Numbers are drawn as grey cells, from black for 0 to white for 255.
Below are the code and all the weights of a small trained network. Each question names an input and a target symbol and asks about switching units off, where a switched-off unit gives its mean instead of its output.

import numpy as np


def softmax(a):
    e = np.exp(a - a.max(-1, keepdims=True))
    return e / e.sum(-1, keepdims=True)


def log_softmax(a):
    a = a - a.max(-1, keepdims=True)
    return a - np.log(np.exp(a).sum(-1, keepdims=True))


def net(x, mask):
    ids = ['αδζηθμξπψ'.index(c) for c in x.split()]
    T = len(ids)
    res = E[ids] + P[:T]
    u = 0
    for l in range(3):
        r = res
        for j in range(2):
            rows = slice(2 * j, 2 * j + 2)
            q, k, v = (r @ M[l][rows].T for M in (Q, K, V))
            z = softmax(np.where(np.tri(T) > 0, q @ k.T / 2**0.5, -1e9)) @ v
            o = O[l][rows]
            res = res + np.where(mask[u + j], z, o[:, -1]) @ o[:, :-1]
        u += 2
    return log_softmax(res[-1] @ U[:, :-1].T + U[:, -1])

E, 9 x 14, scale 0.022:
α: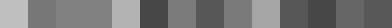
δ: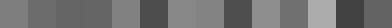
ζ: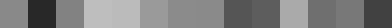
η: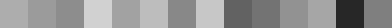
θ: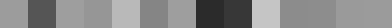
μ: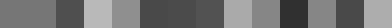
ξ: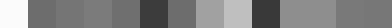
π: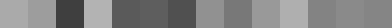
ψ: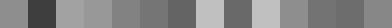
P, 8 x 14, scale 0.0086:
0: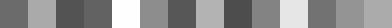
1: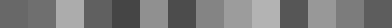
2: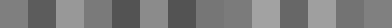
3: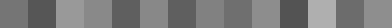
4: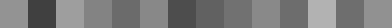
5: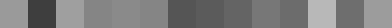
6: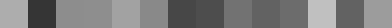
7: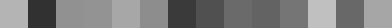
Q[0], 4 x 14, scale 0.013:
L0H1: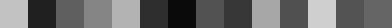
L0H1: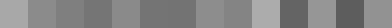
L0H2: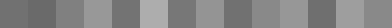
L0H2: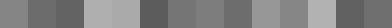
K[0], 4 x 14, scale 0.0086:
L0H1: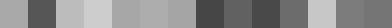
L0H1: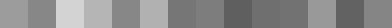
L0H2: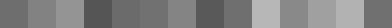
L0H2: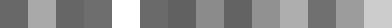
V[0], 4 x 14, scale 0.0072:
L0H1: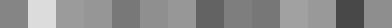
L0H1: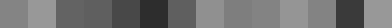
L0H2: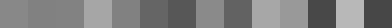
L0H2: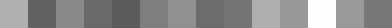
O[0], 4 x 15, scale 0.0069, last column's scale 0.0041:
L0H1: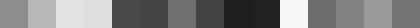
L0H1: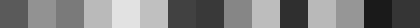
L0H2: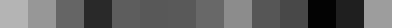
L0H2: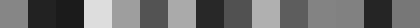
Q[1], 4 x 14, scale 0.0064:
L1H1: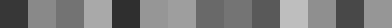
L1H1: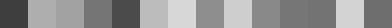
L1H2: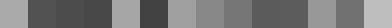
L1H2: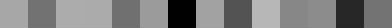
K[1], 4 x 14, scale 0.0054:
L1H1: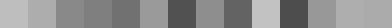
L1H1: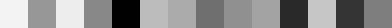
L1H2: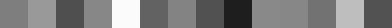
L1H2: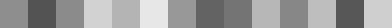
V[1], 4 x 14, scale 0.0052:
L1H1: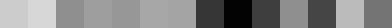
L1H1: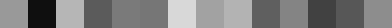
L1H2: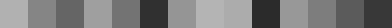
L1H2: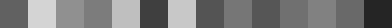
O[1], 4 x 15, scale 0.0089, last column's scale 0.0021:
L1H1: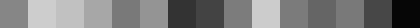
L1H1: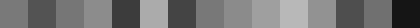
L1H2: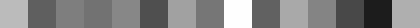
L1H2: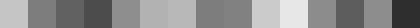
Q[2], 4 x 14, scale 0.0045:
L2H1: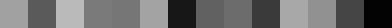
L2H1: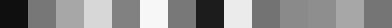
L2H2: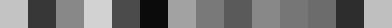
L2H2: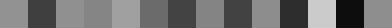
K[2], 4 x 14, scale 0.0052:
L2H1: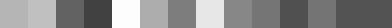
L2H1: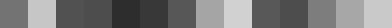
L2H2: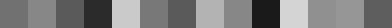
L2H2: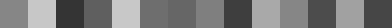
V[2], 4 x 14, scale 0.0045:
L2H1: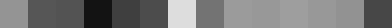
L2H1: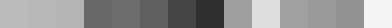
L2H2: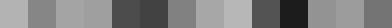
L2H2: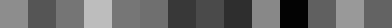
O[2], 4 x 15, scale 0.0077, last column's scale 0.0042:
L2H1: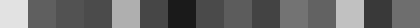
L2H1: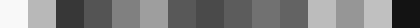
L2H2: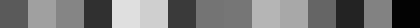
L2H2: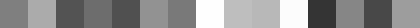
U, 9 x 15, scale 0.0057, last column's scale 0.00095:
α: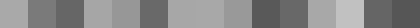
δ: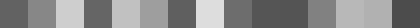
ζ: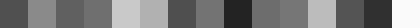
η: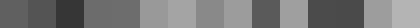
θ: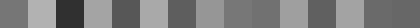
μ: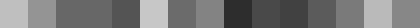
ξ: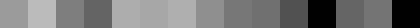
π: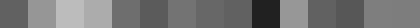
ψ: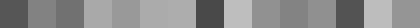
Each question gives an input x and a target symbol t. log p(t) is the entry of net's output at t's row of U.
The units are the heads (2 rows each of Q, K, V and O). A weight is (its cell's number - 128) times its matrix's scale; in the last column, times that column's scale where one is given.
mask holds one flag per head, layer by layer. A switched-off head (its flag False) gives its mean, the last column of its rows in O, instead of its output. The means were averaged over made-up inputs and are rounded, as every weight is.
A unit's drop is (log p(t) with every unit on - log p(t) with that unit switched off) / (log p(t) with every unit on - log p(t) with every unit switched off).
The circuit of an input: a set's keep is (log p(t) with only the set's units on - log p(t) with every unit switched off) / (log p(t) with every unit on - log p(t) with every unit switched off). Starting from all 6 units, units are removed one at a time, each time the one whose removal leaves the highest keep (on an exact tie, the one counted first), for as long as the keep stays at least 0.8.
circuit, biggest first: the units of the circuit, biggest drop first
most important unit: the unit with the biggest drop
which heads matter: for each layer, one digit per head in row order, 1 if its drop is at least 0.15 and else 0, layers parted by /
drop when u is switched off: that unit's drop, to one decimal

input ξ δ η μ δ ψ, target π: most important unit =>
L0H1
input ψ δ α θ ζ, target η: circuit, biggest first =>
[L0H1 L1H1]
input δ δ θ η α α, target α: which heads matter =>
11 / 01 / 01
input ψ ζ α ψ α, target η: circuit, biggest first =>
[L1H1 L0H1]
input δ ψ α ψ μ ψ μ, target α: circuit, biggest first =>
[L2H2 L0H2 L1H2]
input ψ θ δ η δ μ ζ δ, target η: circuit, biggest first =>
[L0H1 L1H1]
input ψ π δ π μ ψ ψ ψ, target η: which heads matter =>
11 / 10 / 01
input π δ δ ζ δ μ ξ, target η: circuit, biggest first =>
[L0H1 L2H2]
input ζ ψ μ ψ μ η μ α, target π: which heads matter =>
10 / 00 / 00
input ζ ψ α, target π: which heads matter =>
00 / 11 / 11
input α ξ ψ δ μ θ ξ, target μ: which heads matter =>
00 / 01 / 10
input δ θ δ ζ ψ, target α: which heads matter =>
11 / 01 / 11
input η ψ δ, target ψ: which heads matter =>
01 / 10 / 10
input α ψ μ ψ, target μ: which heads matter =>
01 / 11 / 10
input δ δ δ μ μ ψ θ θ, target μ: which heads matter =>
00 / 01 / 10
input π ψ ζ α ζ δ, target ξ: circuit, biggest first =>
[L1H1 L0H1 L0H2]
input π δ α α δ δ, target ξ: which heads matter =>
11 / 10 / 01
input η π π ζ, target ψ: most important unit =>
L2H1
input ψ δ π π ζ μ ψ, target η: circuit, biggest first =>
[L0H1 L1H1]
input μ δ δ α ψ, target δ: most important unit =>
L0H2
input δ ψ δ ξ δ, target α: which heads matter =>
01 / 01 / 01
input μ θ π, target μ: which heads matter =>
00 / 00 / 10
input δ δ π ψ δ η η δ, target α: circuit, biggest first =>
[L1H2 L0H2 L2H2]
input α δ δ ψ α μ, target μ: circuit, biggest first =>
[L0H2 L2H1]
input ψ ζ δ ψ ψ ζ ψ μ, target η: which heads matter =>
10 / 10 / 00
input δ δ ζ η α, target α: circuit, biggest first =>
[L1H2 L0H2 L2H2]
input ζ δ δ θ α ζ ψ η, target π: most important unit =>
L0H1
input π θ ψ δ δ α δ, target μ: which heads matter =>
00 / 00 / 10
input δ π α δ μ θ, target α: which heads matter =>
11 / 00 / 01
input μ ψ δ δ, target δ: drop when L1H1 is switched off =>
0.3
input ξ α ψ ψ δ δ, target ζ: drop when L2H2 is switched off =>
0.1
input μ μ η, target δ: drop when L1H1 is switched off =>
0.7
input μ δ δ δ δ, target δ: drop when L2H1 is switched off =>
0.0
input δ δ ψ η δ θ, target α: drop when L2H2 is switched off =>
0.5
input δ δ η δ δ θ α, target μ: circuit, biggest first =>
[L1H2]
